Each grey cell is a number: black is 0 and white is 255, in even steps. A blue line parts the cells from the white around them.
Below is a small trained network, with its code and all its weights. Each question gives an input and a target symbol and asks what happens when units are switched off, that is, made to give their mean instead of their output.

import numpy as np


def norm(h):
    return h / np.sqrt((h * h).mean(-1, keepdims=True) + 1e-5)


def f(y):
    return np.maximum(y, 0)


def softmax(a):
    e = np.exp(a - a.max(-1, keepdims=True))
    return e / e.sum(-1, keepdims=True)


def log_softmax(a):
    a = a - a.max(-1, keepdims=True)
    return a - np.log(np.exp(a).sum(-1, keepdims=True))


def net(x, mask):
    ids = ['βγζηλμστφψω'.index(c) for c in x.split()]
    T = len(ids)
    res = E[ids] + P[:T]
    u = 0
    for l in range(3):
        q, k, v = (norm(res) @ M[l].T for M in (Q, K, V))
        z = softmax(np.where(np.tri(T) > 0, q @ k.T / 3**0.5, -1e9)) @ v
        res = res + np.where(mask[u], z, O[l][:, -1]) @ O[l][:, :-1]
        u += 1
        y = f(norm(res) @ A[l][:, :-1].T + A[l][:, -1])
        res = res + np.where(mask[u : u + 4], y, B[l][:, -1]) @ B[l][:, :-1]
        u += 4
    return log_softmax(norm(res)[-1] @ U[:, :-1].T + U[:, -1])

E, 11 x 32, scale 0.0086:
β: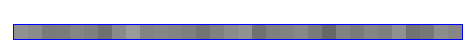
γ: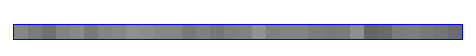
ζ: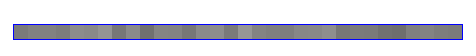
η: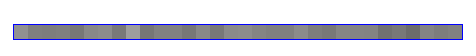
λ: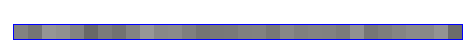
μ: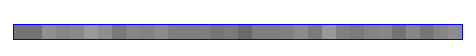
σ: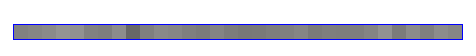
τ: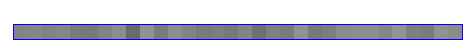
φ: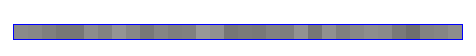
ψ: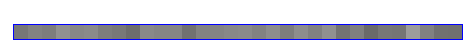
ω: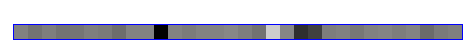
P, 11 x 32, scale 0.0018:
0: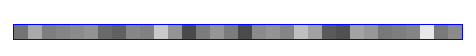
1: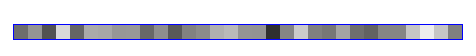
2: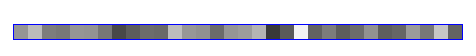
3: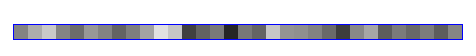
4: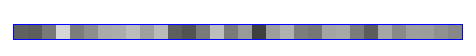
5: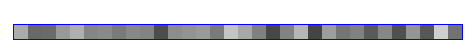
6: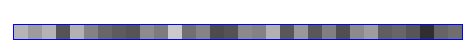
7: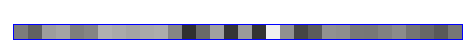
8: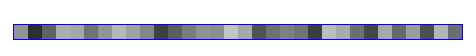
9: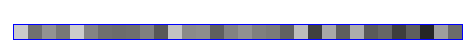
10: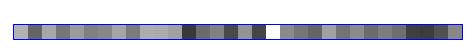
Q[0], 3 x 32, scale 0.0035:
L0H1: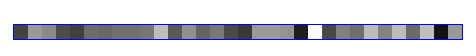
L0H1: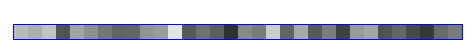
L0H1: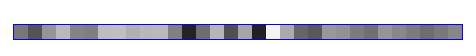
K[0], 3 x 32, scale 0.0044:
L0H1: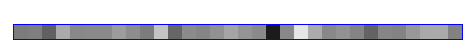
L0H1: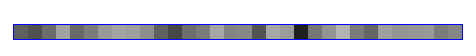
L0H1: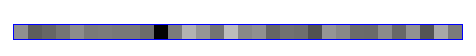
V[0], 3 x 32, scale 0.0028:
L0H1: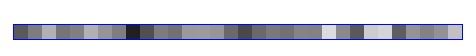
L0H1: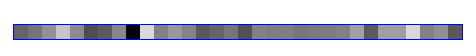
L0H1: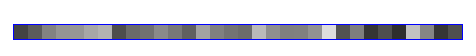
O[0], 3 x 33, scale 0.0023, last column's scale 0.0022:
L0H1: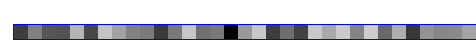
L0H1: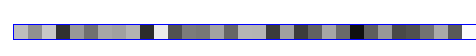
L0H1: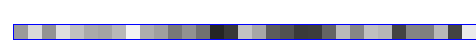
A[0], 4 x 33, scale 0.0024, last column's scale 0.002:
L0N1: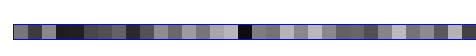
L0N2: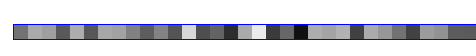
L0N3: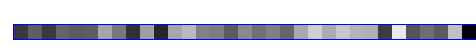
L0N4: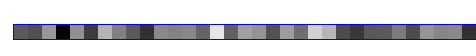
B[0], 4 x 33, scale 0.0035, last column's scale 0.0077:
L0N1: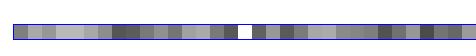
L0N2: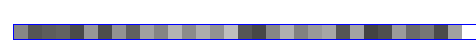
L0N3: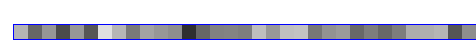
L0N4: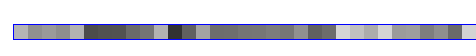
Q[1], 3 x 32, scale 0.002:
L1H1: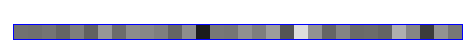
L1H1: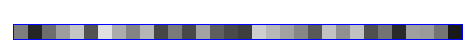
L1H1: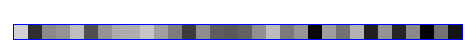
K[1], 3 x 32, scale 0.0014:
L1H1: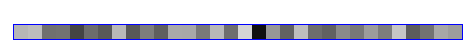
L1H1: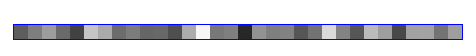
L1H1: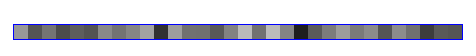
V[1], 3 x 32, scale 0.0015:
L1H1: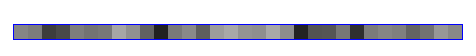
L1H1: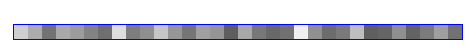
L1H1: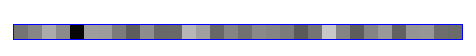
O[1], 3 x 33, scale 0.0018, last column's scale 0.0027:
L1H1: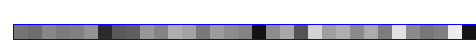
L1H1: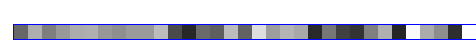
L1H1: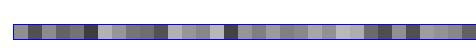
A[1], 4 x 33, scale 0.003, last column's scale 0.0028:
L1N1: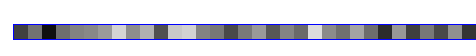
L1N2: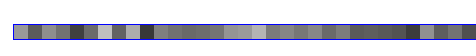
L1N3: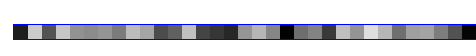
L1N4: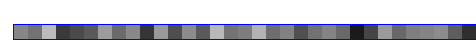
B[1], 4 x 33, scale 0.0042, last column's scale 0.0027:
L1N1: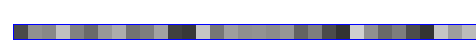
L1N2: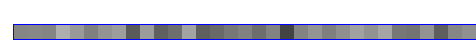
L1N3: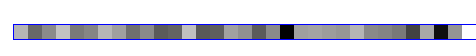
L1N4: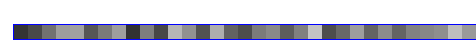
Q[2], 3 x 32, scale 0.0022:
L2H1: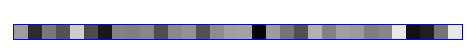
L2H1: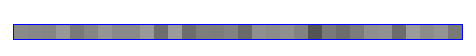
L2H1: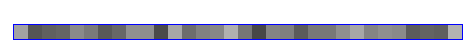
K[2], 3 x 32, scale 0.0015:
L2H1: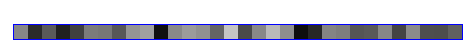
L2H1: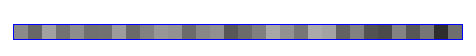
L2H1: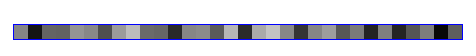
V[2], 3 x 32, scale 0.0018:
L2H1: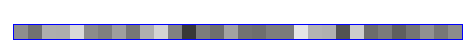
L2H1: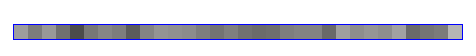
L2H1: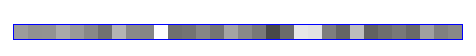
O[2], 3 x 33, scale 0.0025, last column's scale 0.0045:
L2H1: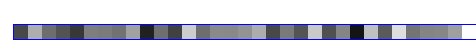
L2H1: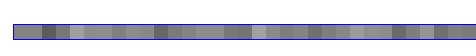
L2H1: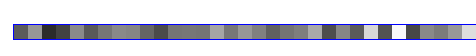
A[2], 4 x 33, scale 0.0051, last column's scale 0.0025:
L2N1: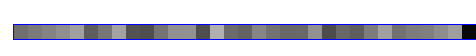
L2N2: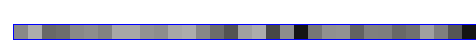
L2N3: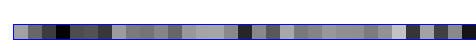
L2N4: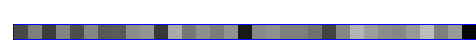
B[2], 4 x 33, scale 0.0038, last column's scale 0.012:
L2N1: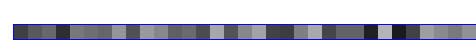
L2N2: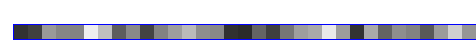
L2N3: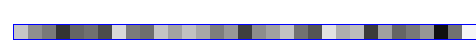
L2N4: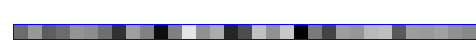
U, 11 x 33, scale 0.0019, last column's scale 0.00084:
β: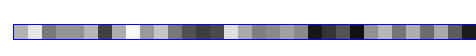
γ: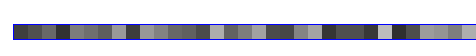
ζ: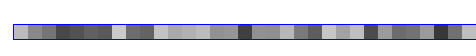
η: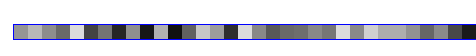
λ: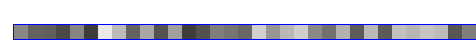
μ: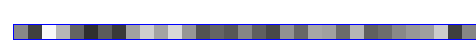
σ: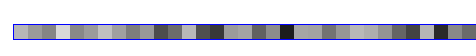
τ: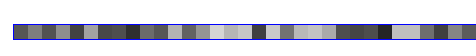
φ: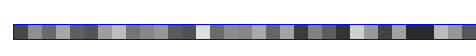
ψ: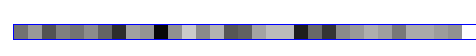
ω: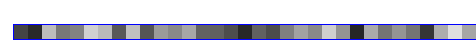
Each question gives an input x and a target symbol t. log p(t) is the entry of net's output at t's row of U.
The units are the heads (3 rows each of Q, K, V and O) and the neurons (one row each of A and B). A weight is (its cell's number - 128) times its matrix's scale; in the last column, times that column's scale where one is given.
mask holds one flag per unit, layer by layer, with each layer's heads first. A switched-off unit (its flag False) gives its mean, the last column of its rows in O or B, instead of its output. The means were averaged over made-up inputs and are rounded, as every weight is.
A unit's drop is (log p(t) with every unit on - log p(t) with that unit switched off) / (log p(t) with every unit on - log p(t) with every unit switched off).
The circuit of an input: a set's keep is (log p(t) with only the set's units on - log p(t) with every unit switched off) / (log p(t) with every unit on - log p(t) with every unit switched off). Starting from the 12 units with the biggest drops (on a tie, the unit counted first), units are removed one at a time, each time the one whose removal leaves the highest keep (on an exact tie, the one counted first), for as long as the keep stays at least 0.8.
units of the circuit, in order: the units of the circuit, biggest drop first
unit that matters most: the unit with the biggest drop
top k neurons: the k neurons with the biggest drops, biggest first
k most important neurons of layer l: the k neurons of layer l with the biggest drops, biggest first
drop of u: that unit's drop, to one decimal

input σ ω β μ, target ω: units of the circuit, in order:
[L2N3]
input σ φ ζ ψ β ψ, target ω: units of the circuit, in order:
[L2N2, L0H1]
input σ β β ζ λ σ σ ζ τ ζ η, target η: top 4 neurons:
[L0N1, L0N4, L0N2, L2N3]
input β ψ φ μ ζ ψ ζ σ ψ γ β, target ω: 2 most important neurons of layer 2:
[L2N2, L2N3]
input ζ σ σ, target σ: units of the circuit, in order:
[L0H1, L1N3]
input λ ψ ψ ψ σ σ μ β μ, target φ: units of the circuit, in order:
[L0H1, L1N1, L0N2, L2N3]
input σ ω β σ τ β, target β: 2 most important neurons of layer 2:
[L2N3, L2N2]
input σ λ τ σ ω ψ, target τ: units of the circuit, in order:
[L2N3, L0H1]
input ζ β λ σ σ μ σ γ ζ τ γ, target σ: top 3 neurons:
[L1N3, L0N2, L2N3]
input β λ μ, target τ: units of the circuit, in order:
[L0H1, L0N1]
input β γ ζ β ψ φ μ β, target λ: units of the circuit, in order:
[L0H1, L0N3, L2N3]
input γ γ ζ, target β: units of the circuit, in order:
[L0H1, L2N3]
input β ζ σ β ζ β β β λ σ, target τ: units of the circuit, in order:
[L0H1, L0N1]
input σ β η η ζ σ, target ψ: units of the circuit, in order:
[L0H1, L2N4]
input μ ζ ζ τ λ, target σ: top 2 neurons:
[L1N3, L0N2]
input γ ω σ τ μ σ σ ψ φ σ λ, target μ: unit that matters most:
L0N2
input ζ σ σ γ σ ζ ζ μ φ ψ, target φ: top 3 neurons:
[L1N1, L0N2, L2N3]
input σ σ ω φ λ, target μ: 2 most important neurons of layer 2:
[L2N3, L2N2]
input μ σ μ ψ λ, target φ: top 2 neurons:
[L1N1, L0N2]
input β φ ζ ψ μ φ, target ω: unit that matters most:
L2N2
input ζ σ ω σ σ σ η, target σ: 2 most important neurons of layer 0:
[L0N2, L0N4]
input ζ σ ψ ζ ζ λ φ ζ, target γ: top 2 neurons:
[L1N4, L2N1]
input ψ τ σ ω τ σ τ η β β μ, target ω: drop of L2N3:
1.0
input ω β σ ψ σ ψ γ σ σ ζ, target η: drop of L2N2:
0.1
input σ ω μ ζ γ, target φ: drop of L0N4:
0.9
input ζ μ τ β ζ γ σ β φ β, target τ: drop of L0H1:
0.9
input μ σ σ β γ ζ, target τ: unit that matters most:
L0H1
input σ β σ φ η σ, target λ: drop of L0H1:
0.8
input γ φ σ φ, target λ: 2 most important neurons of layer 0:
[L0N3, L0N2]
